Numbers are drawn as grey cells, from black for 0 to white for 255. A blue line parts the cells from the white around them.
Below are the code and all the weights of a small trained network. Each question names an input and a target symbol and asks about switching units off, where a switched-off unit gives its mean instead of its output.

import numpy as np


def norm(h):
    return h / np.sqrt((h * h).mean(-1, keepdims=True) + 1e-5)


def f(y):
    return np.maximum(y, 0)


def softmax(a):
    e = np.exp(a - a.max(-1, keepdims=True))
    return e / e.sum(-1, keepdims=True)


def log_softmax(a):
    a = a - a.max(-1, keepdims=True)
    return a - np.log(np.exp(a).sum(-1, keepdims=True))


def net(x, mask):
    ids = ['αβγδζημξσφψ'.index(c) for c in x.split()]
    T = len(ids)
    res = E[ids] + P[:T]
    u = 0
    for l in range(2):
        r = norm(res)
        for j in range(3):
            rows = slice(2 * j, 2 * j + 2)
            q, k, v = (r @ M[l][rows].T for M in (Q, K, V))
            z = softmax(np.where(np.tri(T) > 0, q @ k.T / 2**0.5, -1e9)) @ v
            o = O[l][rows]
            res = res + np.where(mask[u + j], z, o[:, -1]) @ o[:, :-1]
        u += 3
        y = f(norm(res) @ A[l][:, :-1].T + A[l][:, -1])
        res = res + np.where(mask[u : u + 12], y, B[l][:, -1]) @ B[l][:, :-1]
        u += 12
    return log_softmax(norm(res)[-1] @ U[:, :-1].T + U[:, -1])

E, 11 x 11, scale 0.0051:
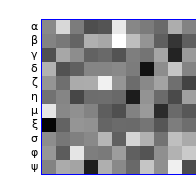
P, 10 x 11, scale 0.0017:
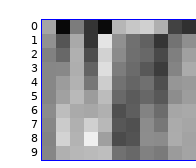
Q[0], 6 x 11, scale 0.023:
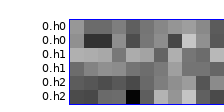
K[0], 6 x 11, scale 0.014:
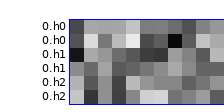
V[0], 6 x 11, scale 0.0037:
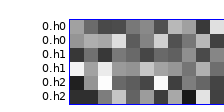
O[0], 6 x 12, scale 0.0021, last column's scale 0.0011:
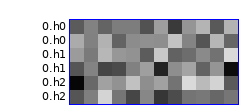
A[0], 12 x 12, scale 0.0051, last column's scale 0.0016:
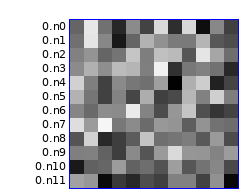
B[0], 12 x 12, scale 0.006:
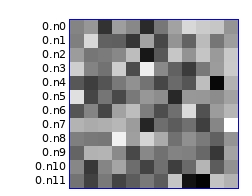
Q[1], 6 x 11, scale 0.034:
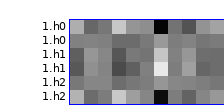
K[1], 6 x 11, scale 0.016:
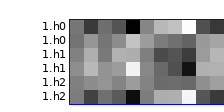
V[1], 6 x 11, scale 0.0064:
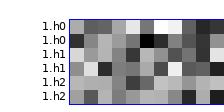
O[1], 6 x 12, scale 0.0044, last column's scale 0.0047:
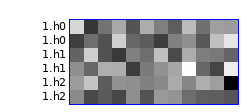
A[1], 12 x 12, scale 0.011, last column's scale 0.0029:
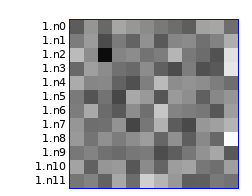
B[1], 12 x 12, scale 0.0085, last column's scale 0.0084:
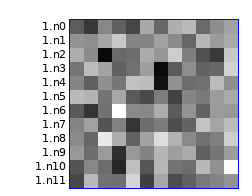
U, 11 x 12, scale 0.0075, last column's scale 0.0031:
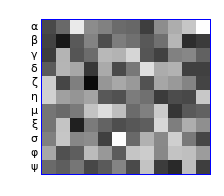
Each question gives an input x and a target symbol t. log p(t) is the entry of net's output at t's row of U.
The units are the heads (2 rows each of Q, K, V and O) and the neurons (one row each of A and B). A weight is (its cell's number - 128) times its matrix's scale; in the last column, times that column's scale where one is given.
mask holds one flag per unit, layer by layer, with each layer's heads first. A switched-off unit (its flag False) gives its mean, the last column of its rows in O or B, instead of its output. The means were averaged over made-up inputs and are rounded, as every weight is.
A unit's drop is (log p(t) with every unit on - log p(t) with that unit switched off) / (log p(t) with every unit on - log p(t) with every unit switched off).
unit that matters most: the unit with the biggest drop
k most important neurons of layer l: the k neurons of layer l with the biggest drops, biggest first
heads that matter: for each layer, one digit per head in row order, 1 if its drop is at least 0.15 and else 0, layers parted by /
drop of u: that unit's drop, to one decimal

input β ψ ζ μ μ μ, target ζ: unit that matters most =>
1.h0
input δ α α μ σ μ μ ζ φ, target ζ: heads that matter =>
010 / 000
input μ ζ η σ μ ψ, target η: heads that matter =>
011 / 000
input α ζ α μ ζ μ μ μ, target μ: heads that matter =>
000 / 110
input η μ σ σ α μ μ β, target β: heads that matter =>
100 / 000
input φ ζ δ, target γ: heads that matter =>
000 / 110
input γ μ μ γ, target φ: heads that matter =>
000 / 000
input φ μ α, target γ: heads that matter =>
010 / 110
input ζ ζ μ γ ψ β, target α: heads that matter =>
010 / 001
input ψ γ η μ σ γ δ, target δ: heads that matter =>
010 / 110
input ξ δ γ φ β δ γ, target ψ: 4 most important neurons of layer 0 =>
[0.n10 0.n3 0.n7 0.n2]
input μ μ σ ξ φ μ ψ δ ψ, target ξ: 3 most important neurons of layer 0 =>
[0.n4 0.n7 0.n11]
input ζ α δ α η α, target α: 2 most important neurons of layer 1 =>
[1.n2 1.n10]
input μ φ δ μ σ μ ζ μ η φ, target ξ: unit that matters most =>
1.h1
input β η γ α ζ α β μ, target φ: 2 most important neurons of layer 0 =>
[0.n2 0.n5]
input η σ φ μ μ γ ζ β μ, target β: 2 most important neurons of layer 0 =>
[0.n4 0.n11]
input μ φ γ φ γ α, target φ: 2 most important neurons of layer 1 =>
[1.n3 1.n1]
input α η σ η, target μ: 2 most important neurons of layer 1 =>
[1.n6 1.n4]
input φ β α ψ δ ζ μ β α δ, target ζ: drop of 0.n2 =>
-0.1
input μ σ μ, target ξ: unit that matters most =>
1.h1
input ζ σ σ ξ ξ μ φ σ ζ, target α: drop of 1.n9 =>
0.0
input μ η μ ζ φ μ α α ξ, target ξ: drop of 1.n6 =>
0.1
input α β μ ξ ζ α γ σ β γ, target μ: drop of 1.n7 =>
0.2
